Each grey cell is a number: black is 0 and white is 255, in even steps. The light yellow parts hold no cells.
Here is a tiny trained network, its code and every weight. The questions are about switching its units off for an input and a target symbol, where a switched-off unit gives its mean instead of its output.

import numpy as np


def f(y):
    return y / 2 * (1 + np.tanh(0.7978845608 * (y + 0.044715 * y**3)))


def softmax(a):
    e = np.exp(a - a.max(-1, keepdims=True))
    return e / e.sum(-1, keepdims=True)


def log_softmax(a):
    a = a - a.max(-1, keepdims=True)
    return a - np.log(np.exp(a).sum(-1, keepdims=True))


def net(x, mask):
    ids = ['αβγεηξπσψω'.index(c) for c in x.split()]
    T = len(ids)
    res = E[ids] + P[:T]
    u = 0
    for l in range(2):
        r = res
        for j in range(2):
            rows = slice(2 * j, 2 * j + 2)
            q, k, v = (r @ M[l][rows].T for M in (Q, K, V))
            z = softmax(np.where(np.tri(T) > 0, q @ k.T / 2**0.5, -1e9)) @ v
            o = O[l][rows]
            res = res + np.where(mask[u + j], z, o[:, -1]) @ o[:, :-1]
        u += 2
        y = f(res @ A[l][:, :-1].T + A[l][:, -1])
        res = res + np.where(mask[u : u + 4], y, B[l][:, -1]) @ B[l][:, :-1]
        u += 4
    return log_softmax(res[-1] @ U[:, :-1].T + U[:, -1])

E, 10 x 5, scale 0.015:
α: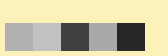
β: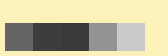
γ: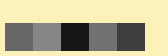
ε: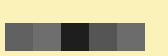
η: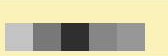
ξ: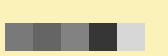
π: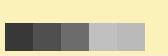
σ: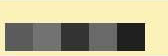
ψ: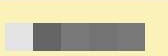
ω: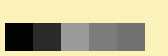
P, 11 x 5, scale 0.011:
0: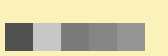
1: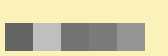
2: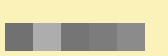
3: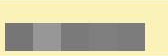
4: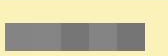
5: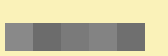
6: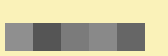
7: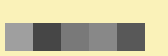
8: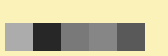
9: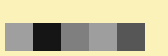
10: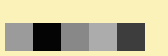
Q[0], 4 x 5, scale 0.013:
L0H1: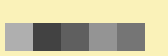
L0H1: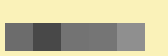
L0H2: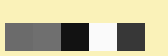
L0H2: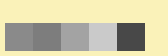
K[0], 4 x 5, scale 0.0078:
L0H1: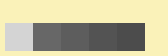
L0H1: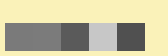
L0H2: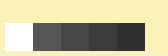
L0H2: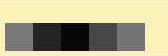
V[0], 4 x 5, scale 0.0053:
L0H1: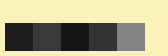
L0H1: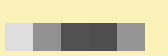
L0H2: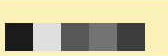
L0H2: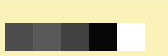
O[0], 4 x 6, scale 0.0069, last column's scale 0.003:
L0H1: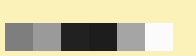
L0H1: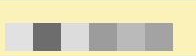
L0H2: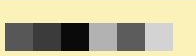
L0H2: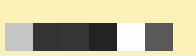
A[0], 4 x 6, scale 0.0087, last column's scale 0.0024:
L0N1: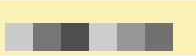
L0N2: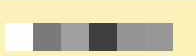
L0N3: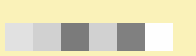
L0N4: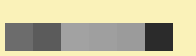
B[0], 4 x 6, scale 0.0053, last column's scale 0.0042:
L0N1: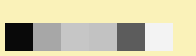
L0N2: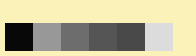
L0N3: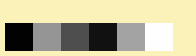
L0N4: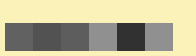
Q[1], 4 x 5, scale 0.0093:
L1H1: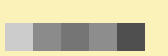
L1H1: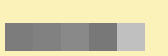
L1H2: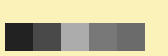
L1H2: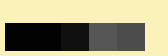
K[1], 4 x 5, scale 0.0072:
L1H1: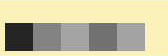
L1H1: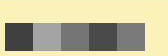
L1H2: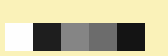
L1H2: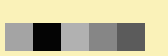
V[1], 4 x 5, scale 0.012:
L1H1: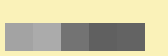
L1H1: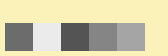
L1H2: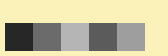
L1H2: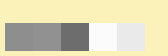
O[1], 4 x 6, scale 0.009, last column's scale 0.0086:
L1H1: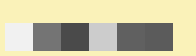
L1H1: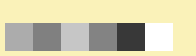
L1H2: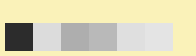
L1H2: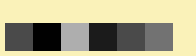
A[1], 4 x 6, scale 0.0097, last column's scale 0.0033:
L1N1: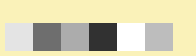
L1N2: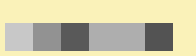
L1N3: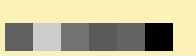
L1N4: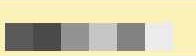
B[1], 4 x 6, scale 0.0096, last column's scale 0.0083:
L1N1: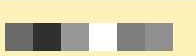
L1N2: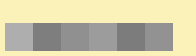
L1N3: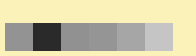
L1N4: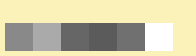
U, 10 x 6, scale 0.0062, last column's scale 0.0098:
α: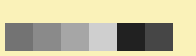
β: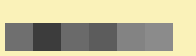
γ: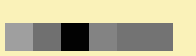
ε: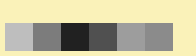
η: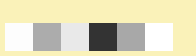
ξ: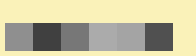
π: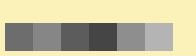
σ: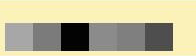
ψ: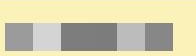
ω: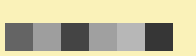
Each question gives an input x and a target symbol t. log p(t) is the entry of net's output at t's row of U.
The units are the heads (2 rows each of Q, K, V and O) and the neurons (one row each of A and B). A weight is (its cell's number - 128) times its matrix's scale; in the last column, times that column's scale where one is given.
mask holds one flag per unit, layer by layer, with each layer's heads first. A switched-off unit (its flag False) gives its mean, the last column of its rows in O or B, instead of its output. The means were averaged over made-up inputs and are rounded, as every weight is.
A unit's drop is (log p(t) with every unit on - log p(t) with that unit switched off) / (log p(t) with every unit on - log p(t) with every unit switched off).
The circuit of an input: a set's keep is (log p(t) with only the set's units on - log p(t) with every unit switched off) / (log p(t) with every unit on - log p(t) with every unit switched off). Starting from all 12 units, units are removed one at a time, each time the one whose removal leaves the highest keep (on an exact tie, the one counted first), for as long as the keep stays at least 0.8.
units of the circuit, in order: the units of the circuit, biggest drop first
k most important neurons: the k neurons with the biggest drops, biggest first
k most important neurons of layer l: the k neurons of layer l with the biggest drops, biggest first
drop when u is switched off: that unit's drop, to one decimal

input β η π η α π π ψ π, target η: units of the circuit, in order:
L0H2; L0H1
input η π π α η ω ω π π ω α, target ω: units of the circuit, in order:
L1H1; L1H2
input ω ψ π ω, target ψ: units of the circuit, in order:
L1H2; L0N3
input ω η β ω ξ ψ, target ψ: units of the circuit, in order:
L1H2; L0N2
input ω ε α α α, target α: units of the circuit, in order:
L0H2
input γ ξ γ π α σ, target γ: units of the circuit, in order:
L1H2; L0H2; L0N1
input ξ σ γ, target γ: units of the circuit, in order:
L0H2; L1H2; L0N2
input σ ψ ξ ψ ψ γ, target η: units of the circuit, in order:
L0H2; L0N2; L0H1
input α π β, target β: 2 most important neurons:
L0N3; L0N2
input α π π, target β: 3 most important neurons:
L0N3; L0N2; L0N1
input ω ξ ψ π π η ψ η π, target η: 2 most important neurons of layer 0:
L0N3; L0N2
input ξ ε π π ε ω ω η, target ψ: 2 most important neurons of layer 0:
L0N2; L0N1
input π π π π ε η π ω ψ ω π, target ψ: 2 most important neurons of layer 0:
L0N4; L0N2
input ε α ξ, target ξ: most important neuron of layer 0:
L0N1
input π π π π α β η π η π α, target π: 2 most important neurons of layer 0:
L0N3; L0N2
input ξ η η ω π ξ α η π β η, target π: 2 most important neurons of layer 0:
L0N2; L0N3
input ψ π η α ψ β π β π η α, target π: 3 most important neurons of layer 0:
L0N3; L0N2; L0N1
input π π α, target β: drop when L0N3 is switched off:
0.5
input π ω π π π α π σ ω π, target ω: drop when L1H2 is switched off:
0.6
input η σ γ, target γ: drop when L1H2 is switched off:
0.4
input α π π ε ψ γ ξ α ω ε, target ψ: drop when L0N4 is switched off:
0.1
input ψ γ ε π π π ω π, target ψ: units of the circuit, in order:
L1H2
